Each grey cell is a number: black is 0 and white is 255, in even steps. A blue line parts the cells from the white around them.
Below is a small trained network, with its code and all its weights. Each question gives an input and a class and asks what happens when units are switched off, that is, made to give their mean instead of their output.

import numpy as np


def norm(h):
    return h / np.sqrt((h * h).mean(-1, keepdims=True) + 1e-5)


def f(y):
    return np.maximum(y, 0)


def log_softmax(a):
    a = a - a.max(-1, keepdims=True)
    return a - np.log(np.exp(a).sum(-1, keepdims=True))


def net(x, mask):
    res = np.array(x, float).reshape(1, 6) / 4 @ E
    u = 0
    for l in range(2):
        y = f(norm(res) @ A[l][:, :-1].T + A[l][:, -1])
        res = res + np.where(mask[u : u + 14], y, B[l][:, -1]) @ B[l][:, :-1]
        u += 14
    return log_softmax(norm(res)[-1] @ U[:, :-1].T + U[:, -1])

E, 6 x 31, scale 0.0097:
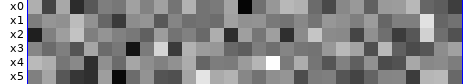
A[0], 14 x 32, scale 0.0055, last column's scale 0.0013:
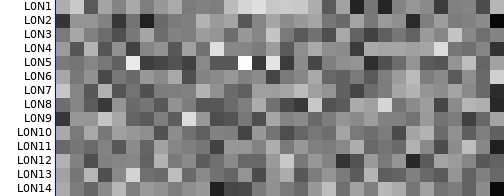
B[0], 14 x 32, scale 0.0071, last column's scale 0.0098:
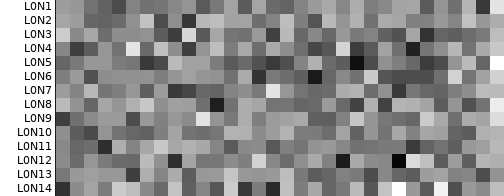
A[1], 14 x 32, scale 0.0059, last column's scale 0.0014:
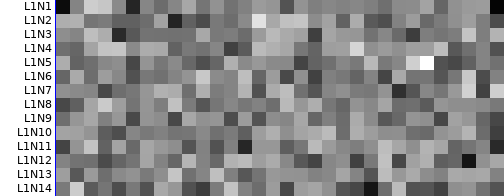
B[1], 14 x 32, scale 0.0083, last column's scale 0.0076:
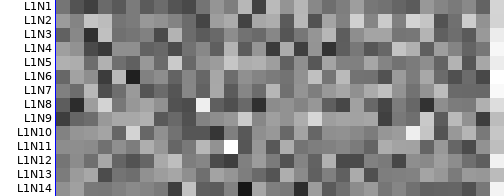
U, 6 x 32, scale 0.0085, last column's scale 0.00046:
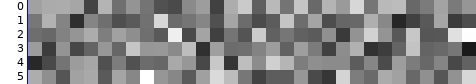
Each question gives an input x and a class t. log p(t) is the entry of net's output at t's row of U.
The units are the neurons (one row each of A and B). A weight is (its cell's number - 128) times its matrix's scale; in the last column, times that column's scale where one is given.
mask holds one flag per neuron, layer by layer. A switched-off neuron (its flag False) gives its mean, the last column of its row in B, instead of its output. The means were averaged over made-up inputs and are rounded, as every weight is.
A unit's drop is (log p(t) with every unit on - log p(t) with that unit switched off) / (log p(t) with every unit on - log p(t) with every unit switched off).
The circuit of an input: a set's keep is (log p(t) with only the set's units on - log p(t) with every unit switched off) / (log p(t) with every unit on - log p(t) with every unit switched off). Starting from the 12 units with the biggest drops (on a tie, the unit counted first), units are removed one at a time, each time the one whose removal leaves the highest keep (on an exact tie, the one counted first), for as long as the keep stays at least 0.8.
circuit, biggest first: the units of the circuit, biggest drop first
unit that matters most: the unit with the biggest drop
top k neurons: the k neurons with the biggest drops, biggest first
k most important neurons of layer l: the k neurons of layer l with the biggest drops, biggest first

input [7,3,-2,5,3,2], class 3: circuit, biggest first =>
L0N4
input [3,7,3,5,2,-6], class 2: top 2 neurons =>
L0N14, L1N4
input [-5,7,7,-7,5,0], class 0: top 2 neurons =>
L1N2, L0N1
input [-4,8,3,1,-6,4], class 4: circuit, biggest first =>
L0N9, L1N1
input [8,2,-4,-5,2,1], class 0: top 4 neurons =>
L0N7, L0N5, L0N12, L1N2
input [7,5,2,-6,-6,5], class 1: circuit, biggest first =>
L0N9, L1N14
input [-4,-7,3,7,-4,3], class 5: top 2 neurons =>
L0N8, L0N1
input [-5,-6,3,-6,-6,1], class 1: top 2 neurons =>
L0N5, L0N3
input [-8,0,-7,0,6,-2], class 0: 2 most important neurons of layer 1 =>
L1N2, L1N10
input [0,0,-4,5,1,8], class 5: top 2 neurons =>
L0N8, L0N5
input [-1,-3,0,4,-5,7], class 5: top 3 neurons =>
L0N8, L1N5, L0N10
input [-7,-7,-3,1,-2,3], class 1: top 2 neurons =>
L0N5, L0N12
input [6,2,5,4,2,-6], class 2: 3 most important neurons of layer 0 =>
L0N5, L0N6, L0N4
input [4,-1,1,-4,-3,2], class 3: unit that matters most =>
L0N8
